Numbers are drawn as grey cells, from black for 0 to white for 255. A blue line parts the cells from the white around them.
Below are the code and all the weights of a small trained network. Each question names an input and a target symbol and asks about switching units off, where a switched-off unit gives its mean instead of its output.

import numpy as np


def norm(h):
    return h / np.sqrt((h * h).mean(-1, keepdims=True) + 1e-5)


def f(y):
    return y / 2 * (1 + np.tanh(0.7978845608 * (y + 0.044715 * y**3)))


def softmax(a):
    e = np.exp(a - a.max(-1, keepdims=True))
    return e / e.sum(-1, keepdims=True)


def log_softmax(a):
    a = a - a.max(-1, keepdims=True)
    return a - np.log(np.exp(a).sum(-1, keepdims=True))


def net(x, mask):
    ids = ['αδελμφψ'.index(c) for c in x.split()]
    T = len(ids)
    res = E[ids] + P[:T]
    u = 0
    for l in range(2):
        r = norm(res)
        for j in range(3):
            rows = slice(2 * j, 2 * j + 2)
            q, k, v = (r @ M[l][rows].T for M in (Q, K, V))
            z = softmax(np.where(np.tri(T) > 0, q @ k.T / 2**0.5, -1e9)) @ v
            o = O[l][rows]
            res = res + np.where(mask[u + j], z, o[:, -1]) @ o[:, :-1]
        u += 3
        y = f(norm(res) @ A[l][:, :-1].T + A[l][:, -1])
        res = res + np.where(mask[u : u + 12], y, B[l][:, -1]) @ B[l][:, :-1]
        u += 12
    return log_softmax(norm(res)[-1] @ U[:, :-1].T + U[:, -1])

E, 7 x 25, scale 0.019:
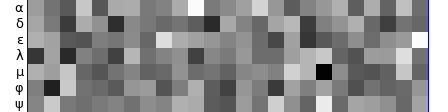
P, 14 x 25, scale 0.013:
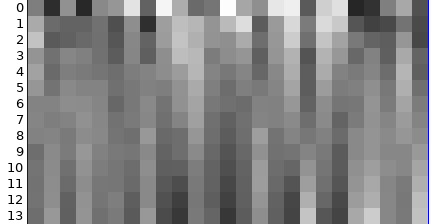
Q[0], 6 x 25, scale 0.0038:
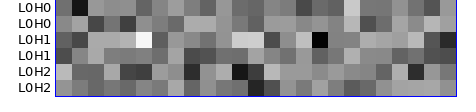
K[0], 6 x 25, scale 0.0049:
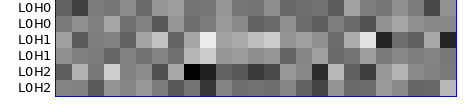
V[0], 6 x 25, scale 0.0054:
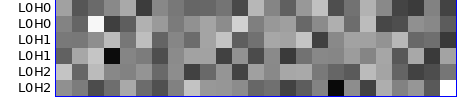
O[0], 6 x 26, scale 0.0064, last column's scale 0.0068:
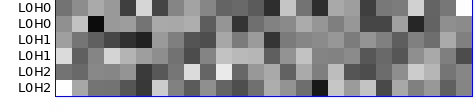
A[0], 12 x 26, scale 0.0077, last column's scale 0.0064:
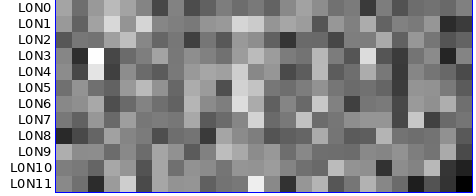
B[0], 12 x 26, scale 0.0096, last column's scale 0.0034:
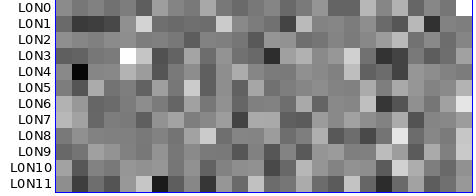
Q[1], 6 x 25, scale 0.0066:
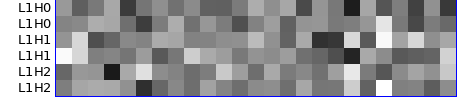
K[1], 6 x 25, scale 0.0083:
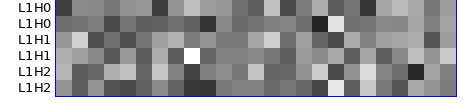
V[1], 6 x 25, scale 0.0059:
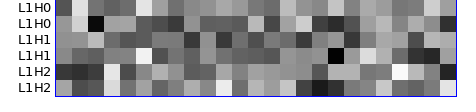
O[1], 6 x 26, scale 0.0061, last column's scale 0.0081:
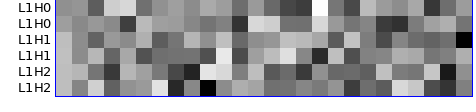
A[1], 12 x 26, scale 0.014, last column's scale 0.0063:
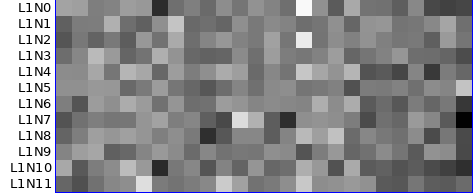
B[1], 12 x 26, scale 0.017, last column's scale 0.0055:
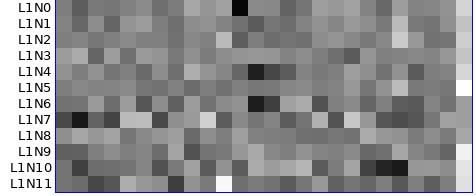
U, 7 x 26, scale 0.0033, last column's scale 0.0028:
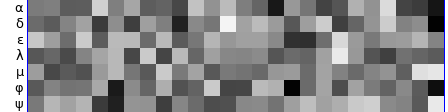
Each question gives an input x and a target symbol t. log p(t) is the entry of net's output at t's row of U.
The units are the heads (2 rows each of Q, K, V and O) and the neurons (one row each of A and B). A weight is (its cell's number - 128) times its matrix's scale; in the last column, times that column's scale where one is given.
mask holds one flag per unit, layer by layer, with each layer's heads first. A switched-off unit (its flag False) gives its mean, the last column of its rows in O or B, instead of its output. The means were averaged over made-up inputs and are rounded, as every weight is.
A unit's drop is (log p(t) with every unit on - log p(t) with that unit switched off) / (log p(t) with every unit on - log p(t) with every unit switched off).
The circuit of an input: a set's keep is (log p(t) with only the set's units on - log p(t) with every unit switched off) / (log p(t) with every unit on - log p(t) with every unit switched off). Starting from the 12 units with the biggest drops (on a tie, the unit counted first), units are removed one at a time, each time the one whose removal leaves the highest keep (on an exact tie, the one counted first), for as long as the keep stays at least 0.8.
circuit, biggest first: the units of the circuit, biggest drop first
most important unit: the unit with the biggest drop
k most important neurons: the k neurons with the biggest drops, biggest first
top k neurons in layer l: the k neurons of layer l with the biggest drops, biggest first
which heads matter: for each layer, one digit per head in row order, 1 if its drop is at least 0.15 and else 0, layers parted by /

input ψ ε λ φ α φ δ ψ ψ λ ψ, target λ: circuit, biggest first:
[L1H2 L0H0 L0N10]
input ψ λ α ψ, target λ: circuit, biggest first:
[L1H2 L0H2 L0N10]
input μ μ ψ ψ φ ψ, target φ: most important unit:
L1H0
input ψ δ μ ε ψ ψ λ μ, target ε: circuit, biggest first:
[L0H1 L1H2 L1N3]
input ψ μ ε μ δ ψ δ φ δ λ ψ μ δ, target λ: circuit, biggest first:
[L1H2 L0H0]
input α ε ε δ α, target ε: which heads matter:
110 / 001
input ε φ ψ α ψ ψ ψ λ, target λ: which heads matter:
000 / 000
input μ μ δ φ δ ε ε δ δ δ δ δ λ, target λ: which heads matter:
101 / 010
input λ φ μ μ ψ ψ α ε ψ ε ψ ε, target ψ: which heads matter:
001 / 000
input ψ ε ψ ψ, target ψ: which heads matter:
111 / 000
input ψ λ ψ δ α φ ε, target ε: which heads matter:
000 / 000
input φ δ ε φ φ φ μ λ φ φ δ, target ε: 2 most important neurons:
[L0N0 L1N3]
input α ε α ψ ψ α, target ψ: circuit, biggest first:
[L0H1 L1N11 L1N10]
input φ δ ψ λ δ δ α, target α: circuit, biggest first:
[L0N1 L1N11]
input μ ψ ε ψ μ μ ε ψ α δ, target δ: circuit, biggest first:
[L0N11 L1N10]
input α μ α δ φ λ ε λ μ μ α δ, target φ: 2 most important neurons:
[L0N8 L1N0]
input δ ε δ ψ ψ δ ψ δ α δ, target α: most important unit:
L1H2
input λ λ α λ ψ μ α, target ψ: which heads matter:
010 / 000
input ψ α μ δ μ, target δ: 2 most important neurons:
[L0N6 L1N9]
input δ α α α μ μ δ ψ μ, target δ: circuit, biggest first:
[L1N9]
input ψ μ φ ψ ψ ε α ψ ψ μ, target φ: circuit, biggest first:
[L0H2 L1H0 L0N8]
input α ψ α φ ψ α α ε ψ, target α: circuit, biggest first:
[L1H2 L0H0]
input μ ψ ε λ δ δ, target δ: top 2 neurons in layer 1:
[L1N9 L1N4]
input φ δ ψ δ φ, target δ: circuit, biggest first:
[L0H0 L1N9 L1H0 L1N4]
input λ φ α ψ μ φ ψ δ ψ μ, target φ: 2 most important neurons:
[L0N8 L0N3]
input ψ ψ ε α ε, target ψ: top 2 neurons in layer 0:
[L0N6 L0N4]
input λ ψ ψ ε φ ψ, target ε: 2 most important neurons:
[L1N3 L0N9]
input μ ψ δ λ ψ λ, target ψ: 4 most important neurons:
[L1N10 L0N10 L1N11 L1N7]
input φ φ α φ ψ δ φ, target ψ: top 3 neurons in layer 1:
[L1N10 L1N11 L1N5]
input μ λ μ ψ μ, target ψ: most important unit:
L0H0
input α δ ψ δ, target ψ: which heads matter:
100 / 000
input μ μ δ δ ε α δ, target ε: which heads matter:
100 / 001
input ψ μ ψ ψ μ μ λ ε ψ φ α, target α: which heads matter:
010 / 000
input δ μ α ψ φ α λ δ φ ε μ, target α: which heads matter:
111 / 001
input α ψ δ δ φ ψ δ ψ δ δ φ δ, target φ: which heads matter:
000 / 110
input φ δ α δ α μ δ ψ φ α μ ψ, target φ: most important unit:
L0H2
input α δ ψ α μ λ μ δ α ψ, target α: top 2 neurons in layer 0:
[L0N8 L0N9]
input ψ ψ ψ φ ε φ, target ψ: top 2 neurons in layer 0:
[L0N3 L0N0]
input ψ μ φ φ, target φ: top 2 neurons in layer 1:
[L1N0 L1N2]
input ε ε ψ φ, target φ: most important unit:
L1N6
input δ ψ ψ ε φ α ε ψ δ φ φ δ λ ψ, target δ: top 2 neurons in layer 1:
[L1N9 L1N4]
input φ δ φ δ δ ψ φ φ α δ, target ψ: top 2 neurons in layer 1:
[L1N10 L1N11]
